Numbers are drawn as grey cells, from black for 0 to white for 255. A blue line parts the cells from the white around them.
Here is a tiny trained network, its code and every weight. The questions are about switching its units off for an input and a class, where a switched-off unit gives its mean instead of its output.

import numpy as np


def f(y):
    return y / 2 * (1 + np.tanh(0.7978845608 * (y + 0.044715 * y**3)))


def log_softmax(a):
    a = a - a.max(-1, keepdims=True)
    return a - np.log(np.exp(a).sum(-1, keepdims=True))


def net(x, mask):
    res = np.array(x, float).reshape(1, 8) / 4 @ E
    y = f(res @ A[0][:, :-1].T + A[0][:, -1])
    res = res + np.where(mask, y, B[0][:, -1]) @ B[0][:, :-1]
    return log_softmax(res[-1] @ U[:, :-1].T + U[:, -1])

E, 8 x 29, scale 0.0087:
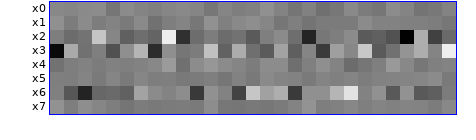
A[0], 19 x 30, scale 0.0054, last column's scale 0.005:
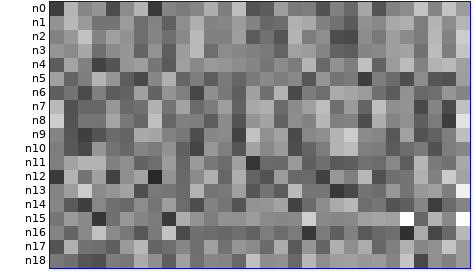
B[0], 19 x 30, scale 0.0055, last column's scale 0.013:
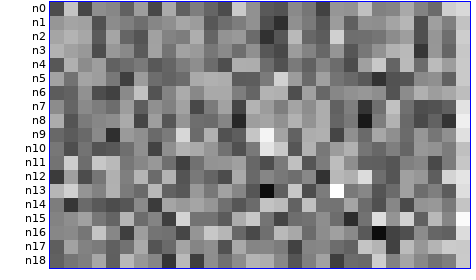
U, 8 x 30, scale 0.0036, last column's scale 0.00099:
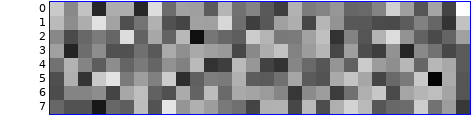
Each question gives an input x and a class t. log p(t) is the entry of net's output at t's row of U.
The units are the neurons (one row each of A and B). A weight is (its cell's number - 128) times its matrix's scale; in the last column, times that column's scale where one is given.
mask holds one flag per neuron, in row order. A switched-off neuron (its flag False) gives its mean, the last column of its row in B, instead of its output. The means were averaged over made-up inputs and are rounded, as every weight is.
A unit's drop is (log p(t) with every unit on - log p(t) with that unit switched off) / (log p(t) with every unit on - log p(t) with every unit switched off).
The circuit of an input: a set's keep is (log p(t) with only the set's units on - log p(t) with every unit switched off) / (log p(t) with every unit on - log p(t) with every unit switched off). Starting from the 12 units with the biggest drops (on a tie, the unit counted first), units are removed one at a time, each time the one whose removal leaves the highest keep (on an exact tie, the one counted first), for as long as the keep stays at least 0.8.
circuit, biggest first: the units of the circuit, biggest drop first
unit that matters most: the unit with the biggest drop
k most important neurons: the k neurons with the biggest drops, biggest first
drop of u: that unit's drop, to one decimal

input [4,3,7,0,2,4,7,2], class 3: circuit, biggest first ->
(n16, n9)
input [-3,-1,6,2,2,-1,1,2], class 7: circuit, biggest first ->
(n14, n10, n8)
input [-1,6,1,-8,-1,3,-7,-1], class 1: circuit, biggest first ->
(n5)
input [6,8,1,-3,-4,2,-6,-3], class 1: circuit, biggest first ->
(n15, n11)
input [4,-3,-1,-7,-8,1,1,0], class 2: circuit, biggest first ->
(n7, n13)
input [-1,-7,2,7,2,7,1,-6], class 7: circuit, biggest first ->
(n6, n15)
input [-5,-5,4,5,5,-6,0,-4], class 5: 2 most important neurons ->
(n0, n9)
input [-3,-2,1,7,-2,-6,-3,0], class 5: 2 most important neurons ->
(n12, n15)
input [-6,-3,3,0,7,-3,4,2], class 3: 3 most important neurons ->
(n12, n0, n17)
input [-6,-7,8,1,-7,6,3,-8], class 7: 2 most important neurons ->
(n8, n7)
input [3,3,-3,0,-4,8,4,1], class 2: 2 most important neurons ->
(n12, n0)
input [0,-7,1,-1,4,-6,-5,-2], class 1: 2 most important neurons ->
(n15, n11)
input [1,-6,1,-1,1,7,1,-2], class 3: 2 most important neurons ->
(n15, n13)
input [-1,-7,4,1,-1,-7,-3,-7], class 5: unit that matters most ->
n8
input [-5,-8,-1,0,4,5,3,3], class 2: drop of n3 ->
-0.1
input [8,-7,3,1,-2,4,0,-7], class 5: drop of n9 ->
0.2
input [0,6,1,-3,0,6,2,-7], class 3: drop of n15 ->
0.3
